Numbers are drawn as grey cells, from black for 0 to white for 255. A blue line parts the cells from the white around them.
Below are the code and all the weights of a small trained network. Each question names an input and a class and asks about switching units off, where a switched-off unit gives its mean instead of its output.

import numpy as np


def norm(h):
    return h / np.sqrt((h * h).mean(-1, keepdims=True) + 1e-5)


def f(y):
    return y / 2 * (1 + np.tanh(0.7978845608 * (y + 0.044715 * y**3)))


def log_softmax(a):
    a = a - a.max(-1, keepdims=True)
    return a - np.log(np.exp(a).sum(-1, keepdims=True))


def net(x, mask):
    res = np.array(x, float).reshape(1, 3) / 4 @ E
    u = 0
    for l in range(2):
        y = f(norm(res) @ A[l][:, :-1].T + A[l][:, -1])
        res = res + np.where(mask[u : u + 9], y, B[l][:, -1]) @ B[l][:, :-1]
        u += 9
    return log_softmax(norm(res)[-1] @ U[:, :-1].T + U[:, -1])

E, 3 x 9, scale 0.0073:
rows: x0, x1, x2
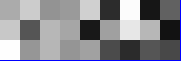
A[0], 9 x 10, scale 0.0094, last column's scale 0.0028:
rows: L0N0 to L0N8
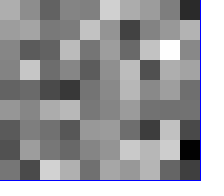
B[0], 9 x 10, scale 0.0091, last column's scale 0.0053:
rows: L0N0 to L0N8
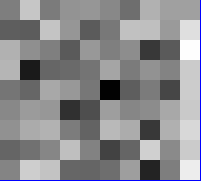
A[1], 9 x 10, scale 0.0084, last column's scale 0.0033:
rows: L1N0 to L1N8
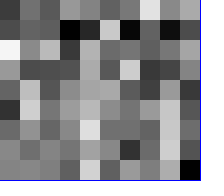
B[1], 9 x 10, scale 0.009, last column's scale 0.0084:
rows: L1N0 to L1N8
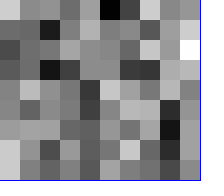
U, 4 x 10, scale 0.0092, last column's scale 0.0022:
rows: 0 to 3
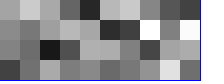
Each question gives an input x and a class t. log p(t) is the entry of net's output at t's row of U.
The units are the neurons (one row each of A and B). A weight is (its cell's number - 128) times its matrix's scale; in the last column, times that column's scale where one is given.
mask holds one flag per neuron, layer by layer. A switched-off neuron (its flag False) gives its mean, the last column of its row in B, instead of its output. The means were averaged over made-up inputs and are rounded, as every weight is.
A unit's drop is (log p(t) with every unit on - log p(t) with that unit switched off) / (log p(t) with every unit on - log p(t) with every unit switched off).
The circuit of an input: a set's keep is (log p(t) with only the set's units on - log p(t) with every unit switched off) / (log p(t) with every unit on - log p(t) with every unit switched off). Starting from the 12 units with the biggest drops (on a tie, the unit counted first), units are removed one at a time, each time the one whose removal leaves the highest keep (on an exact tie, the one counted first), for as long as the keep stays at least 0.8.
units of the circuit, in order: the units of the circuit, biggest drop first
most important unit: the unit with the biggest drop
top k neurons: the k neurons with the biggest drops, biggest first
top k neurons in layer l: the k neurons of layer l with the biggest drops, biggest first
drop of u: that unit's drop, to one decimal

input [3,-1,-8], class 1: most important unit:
L0N7
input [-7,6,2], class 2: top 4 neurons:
(L1N1 L0N1 L0N6 L0N7)
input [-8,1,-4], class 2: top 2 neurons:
(L0N2 L1N1)
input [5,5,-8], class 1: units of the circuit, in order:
(L0N7 L1N0 L0N6)
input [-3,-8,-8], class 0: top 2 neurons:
(L0N6 L0N2)
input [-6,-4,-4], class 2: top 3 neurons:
(L0N2 L1N1 L0N6)
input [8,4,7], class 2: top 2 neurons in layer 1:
(L1N3 L1N0)
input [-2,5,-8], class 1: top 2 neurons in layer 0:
(L0N7 L0N6)
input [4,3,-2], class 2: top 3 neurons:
(L1N3 L0N1 L0N3)
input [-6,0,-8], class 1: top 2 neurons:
(L0N7 L1N0)
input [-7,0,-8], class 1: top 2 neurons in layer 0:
(L0N7 L0N4)
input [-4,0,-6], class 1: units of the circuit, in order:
(L0N7 L1N0)
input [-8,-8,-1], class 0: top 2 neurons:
(L0N6 L0N3)
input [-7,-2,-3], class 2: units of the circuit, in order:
(L0N2)
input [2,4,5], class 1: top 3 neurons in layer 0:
(L0N6 L0N1 L0N2)
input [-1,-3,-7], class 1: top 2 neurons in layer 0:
(L0N7 L0N4)
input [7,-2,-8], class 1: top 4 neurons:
(L0N7 L0N2 L1N0 L0N8)
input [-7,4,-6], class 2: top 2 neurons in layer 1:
(L1N1 L1N2)
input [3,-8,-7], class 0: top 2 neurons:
(L0N6 L1N6)
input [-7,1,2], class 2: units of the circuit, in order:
(L1N1)
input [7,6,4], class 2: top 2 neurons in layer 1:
(L1N3 L1N6)
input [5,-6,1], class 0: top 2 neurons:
(L0N2 L1N6)
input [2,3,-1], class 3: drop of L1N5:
0.2
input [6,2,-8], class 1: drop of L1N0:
0.1
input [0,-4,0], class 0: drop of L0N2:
0.0
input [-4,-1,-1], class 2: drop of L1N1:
0.1
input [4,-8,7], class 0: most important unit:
L0N4
